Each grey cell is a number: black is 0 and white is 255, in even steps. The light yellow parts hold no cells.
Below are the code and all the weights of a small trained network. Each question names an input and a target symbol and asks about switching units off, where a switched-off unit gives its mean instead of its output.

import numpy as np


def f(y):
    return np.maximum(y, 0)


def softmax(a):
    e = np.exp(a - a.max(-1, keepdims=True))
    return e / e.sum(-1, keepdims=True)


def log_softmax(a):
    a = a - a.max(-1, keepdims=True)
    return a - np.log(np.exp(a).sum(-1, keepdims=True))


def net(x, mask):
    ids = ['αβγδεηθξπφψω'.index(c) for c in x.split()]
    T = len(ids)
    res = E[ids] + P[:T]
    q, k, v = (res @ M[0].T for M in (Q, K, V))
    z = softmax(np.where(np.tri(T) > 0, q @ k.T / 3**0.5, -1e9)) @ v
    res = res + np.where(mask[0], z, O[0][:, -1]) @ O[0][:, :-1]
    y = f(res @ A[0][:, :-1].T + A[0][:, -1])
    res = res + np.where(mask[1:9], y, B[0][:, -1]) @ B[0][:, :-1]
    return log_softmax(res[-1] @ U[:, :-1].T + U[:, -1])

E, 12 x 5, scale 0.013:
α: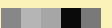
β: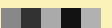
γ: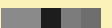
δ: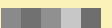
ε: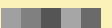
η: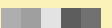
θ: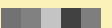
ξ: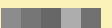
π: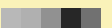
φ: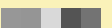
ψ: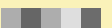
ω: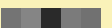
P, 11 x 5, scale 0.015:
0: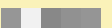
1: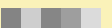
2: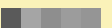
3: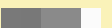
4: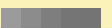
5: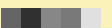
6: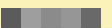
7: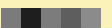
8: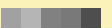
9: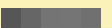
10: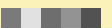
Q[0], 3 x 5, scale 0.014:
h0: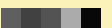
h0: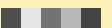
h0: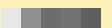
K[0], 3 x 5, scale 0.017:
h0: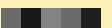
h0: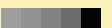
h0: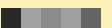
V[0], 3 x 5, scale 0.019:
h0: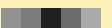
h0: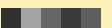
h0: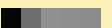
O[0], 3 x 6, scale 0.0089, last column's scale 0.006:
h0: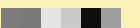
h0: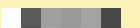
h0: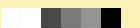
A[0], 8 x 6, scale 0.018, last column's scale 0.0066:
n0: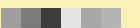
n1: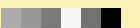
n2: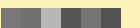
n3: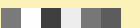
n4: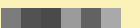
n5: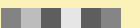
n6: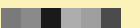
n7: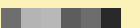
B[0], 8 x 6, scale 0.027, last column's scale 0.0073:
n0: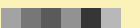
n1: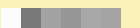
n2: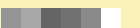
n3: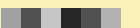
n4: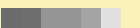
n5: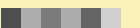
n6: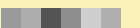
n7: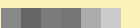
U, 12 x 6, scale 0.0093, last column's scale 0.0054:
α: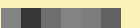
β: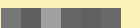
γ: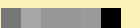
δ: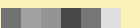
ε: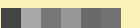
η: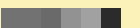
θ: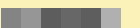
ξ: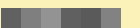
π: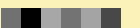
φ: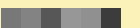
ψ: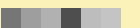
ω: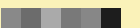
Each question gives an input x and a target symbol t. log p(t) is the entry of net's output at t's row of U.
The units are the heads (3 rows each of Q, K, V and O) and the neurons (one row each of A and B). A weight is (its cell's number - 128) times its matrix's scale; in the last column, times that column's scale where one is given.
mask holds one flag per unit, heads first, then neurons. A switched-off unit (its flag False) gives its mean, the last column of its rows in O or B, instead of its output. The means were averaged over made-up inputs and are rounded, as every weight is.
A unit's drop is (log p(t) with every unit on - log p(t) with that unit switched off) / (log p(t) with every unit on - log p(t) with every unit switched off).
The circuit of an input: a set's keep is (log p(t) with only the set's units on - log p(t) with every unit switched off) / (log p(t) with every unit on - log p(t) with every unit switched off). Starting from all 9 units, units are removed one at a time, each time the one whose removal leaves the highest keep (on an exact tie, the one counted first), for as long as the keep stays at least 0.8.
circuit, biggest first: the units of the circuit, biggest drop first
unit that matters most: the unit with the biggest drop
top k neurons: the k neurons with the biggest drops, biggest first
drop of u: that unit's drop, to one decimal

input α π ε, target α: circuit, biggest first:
h0, n0, n2
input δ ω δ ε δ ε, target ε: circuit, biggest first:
h0, n5
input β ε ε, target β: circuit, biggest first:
n3, h0
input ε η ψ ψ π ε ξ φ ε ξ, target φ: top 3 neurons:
n6, n0, n3
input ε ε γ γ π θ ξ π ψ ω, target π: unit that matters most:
n4
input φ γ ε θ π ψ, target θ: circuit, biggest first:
h0, n0
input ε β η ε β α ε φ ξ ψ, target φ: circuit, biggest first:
h0, n6, n3
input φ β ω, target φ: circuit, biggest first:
h0, n6, n0
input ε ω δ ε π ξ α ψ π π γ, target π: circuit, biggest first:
h0, n4
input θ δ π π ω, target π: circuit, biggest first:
n4, n2
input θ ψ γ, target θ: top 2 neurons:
n0, n6
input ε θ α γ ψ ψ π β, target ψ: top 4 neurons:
n2, n0, n7, n5
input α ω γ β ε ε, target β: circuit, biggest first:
h0, n3, n0
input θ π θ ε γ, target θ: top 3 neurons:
n0, n3, n6
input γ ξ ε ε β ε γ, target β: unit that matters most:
n3
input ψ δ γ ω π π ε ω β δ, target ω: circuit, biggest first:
n1, h0
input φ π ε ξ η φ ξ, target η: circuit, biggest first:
h0, n6, n3
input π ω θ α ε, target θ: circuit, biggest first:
n0, h0
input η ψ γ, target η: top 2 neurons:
n6, n4
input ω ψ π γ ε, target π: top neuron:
n4
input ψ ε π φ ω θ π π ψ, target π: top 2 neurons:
n5, n4
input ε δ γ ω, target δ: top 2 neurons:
n3, n6
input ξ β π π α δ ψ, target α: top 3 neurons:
n0, n2, n5
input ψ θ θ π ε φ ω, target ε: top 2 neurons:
n5, n3
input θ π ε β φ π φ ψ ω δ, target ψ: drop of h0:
1.2
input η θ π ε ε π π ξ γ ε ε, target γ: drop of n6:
-0.1
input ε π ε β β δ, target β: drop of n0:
0.2
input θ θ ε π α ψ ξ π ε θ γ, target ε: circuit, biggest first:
n5
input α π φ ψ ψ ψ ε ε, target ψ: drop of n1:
0.0
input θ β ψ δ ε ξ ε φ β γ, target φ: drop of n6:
0.7
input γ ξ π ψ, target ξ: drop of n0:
0.0
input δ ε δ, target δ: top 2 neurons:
n3, n6
